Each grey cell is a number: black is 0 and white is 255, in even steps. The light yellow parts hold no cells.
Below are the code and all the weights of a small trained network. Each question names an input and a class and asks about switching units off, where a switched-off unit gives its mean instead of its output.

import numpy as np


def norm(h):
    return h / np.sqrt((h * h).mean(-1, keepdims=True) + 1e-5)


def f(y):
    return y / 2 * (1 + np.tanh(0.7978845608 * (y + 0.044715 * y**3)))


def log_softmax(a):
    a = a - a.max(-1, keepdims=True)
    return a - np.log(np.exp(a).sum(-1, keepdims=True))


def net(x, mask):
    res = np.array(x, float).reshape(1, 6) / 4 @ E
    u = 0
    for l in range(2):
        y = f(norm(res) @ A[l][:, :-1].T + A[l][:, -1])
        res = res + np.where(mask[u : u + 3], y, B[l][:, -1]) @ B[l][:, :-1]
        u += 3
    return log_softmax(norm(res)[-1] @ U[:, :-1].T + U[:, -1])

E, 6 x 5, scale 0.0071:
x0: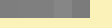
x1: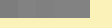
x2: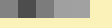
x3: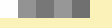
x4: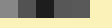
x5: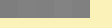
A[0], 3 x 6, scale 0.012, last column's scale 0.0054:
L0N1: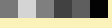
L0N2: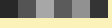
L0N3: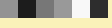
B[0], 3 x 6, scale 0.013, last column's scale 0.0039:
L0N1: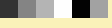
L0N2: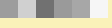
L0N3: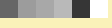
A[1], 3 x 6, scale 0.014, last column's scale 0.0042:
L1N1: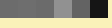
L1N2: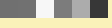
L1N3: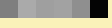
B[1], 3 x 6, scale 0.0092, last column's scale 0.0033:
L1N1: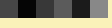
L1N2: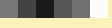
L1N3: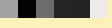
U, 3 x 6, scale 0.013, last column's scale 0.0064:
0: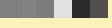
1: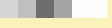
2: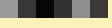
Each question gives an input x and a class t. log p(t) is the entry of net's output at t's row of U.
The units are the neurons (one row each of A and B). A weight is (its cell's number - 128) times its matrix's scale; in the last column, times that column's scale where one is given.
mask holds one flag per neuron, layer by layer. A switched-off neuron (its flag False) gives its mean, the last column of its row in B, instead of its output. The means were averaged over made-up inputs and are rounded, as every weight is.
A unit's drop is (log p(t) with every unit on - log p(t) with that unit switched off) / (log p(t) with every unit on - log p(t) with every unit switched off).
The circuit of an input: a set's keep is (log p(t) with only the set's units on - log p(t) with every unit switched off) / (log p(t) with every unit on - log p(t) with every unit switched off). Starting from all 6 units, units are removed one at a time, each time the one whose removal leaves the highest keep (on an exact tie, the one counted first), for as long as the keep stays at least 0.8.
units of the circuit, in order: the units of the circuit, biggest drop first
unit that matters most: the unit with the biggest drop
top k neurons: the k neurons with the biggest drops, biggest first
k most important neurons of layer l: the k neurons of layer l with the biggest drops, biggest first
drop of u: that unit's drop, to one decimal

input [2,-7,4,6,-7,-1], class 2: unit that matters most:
L1N2
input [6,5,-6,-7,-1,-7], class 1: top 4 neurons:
L0N2, L0N3, L1N1, L1N2
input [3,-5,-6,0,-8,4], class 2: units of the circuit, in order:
L1N2, L0N3
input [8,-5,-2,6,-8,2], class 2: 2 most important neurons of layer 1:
L1N2, L1N3
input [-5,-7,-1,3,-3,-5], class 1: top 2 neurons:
L0N1, L0N3
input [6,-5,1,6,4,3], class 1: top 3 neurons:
L1N3, L1N2, L1N1
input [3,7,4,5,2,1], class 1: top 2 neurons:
L0N1, L1N3
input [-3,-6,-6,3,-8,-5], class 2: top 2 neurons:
L1N2, L0N3
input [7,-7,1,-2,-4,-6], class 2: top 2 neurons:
L1N3, L1N2
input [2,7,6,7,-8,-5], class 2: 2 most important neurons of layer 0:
L0N2, L0N1
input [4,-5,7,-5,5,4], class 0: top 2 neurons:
L0N3, L1N2
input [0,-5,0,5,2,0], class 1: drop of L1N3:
0.3
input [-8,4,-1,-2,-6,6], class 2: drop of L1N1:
0.0
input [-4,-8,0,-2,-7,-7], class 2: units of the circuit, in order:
L1N2
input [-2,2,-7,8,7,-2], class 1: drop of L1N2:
0.5
